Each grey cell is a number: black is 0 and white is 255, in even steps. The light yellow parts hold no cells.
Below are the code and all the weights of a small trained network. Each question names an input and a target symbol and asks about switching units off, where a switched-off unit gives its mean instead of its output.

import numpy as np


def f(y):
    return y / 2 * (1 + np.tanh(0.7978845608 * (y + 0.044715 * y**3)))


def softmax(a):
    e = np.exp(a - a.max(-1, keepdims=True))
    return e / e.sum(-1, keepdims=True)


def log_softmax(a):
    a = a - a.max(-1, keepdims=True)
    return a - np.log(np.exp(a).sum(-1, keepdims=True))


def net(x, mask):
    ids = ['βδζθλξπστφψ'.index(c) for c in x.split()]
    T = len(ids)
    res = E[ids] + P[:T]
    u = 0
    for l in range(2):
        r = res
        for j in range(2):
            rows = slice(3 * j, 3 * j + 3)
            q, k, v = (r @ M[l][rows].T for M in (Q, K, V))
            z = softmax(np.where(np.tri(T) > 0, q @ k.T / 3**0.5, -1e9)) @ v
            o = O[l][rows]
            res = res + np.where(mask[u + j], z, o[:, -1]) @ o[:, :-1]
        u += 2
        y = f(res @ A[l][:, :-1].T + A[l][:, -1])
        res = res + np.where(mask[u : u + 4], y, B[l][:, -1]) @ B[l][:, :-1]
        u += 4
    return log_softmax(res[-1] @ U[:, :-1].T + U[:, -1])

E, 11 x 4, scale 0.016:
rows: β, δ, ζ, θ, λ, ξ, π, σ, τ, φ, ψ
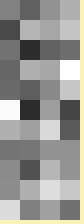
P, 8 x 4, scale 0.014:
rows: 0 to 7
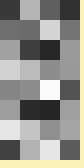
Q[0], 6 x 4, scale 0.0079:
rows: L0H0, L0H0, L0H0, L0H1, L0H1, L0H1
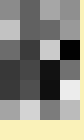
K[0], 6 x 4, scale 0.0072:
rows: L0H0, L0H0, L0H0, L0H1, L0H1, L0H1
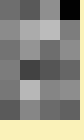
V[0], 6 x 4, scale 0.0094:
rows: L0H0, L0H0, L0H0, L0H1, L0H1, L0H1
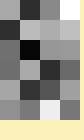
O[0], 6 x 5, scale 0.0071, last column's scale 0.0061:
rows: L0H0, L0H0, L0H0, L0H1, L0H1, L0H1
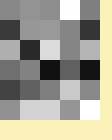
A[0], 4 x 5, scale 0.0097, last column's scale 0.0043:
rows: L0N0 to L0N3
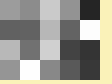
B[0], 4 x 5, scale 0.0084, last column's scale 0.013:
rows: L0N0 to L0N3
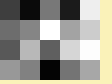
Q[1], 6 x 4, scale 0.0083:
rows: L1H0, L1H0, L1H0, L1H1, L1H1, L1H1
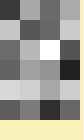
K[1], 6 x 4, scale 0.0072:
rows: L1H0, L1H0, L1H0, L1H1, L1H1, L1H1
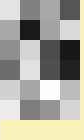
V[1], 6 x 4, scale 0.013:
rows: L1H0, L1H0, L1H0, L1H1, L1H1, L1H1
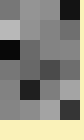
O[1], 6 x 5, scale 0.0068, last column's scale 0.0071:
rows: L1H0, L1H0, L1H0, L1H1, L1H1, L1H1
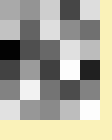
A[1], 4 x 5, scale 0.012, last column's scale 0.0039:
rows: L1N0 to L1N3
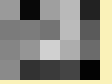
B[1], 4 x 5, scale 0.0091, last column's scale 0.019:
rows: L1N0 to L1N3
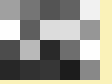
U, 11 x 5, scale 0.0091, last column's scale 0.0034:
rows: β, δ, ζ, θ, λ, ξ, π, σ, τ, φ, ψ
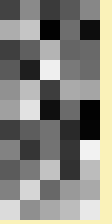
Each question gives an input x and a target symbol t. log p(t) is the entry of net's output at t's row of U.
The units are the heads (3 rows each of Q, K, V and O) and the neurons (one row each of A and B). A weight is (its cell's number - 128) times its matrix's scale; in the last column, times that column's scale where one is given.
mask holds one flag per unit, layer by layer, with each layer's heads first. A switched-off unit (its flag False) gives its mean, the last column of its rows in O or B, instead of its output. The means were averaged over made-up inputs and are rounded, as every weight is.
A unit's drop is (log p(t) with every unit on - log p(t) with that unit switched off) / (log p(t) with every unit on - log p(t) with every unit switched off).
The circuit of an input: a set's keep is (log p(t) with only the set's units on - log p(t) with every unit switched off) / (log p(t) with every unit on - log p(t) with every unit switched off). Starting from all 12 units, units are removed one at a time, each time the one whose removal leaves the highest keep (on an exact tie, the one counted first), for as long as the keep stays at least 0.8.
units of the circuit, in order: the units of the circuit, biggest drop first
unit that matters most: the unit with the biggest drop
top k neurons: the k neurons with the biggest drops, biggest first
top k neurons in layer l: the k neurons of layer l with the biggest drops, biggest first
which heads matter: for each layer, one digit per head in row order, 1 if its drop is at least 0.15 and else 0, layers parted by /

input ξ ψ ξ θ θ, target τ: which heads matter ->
00 / 11
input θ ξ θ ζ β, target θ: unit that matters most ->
L0N0
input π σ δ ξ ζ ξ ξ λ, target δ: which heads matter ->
11 / 11
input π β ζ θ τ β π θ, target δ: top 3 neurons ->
L1N2; L0N0; L1N0
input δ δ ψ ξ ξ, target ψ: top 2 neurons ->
L0N0; L1N1
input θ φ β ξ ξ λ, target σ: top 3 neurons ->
L0N2; L0N1; L1N2
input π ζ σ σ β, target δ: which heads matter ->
11 / 11
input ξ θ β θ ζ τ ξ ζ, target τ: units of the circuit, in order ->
L0N0; L1H0; L1H1; L0H0
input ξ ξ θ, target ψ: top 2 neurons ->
L0N0; L1N2
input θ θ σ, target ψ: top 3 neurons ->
L1N2; L1N1; L0N3
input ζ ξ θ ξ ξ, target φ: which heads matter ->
01 / 01
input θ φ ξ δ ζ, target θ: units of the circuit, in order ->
L0H0; L1N1; L1H0
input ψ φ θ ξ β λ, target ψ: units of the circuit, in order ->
L0N0; L1N1
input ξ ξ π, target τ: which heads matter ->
01 / 01
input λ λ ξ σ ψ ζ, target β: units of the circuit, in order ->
L1H0
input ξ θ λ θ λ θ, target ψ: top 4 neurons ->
L1N2; L0N0; L1N1; L0N1
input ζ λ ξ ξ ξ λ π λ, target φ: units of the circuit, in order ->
L1H1; L0H1
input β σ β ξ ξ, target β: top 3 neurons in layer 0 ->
L0N2; L0N0; L0N1
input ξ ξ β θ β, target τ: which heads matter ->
00 / 11
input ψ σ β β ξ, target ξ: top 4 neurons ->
L1N2; L0N2; L0N0; L1N0
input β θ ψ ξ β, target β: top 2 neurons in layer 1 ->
L1N2; L1N0
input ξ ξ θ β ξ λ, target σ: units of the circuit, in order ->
L0N2
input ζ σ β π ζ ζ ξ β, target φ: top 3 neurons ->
L1N2; L0N2; L1N1
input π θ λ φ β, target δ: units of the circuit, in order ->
L1N2; L1H1; L1N0; L0H0
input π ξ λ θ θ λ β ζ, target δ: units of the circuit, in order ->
L1N2; L1N0; L1H1; L0H0
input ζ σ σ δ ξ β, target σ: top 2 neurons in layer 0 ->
L0N2; L0N0
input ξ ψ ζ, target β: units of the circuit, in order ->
L0H1; L1H0
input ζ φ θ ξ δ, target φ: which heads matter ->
11 / 01
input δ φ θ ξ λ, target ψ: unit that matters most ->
L1H1
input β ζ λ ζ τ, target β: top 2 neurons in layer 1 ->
L1N2; L1N0
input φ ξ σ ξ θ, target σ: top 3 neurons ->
L0N0; L1N0; L1N2
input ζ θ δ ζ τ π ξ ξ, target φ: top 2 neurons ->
L0N0; L0N2
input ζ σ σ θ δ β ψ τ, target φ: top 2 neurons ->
L1N2; L0N2
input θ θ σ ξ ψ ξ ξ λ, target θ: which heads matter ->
10 / 11
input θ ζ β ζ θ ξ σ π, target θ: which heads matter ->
10 / 11
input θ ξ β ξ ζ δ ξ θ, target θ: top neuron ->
L0N0
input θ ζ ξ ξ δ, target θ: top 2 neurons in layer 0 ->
L0N0; L0N3
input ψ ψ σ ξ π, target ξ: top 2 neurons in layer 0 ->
L0N2; L0N0
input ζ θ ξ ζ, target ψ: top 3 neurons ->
L1N2; L0N3; L1N0
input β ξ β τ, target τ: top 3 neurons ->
L0N2; L0N3; L0N1
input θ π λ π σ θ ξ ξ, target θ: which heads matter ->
11 / 11
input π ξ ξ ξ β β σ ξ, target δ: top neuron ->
L1N2
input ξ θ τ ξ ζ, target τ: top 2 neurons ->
L0N0; L0N1
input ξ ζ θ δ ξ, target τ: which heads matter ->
10 / 11
